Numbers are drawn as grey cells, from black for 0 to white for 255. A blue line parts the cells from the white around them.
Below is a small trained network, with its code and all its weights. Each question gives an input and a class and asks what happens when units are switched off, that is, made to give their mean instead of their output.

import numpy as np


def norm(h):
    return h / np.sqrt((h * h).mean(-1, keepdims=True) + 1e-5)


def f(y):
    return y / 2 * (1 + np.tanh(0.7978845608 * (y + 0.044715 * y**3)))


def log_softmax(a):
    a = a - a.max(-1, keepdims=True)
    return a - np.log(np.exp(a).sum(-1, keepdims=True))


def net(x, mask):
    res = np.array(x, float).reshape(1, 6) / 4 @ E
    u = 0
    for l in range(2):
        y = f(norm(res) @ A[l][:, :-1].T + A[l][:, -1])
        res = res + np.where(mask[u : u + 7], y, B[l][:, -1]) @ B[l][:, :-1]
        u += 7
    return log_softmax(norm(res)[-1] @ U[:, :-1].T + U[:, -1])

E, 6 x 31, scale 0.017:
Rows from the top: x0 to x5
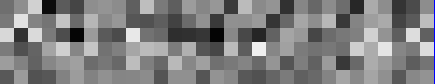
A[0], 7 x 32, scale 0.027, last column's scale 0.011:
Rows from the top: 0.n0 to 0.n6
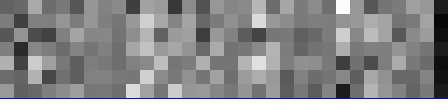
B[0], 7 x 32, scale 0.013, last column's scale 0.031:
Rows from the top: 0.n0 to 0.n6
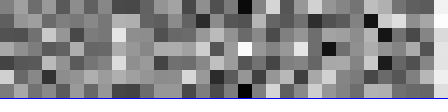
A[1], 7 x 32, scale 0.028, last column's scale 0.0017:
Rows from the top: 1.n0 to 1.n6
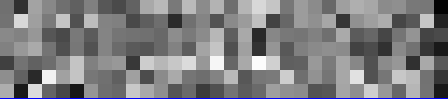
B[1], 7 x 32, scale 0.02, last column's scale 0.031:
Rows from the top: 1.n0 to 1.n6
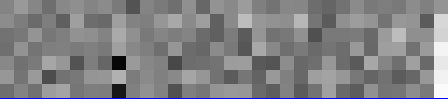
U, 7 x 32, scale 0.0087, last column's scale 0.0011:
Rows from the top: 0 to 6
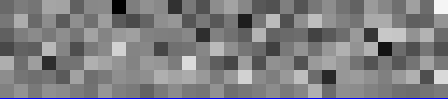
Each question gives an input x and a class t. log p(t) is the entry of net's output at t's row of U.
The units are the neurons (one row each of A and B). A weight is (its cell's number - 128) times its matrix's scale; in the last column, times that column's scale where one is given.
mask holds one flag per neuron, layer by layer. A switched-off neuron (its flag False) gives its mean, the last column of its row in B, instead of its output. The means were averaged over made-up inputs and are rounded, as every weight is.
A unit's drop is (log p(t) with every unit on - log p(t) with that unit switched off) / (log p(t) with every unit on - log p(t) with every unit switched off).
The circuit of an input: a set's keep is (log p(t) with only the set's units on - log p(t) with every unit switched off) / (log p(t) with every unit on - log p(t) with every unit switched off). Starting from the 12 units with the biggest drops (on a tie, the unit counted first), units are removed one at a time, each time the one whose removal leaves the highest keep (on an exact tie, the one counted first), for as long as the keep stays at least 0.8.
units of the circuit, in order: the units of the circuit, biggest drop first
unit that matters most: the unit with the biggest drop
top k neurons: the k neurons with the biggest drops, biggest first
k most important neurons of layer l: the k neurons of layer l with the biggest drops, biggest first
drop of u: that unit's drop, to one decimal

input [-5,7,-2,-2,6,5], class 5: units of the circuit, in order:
[1.n1 0.n0]
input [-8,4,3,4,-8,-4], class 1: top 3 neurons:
[0.n0 0.n5 0.n3]
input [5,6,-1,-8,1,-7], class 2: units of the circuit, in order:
[1.n3]
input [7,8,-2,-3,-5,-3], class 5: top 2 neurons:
[1.n1 1.n5]
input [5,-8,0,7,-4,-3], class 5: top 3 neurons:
[0.n3 1.n3 1.n2]
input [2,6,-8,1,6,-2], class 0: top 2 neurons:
[1.n4 0.n0]
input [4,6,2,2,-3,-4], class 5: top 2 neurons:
[1.n1 0.n2]
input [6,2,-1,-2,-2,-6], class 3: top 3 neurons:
[0.n4 1.n5 0.n3]
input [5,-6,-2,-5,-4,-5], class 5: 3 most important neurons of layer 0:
[0.n3 0.n2 0.n6]
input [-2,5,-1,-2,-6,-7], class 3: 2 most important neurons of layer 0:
[0.n4 0.n6]
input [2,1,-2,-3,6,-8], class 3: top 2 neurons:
[0.n4 0.n0]
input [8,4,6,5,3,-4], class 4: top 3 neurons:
[0.n5 1.n4 1.n1]
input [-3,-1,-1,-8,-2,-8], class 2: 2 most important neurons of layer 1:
[1.n3 1.n2]
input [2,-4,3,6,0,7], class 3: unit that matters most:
0.n2
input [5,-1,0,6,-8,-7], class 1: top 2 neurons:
[0.n0 0.n2]
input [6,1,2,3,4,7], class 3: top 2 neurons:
[0.n2 1.n5]
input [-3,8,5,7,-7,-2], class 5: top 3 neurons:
[1.n1 0.n6 1.n3]
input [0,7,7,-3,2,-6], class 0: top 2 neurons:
[1.n6 0.n2]
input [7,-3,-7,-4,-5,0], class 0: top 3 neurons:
[1.n4 1.n5 0.n6]
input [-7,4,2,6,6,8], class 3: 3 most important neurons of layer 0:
[0.n2 0.n0 0.n5]
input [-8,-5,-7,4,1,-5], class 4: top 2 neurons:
[1.n5 1.n6]
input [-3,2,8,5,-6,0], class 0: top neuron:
[1.n6]
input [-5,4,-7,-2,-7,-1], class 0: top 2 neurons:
[1.n4 0.n6]
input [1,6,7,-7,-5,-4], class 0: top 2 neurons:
[1.n6 0.n2]
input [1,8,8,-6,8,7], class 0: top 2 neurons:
[1.n6 0.n0]
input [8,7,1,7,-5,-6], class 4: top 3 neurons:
[0.n5 1.n3 1.n2]
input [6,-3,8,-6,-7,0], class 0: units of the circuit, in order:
[1.n6]
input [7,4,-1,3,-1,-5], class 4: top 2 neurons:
[0.n5 0.n2]
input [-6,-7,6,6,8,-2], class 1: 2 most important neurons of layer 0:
[0.n6 0.n5]
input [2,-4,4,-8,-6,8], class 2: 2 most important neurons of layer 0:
[0.n4 0.n6]
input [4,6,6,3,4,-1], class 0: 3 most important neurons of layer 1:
[1.n6 1.n5 1.n2]
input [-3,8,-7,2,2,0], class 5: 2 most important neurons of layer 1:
[1.n1 1.n6]
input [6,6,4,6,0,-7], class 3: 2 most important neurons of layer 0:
[0.n4 0.n3]
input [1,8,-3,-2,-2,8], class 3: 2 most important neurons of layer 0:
[0.n2 0.n3]
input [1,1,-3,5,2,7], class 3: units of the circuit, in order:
[0.n2]
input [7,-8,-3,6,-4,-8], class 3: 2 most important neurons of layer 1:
[1.n1 1.n5]
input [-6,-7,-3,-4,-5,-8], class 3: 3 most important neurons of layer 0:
[0.n4 0.n6 0.n5]
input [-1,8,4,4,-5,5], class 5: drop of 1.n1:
1.4
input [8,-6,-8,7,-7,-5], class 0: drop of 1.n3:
0.0
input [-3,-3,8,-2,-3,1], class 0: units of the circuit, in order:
[1.n6]
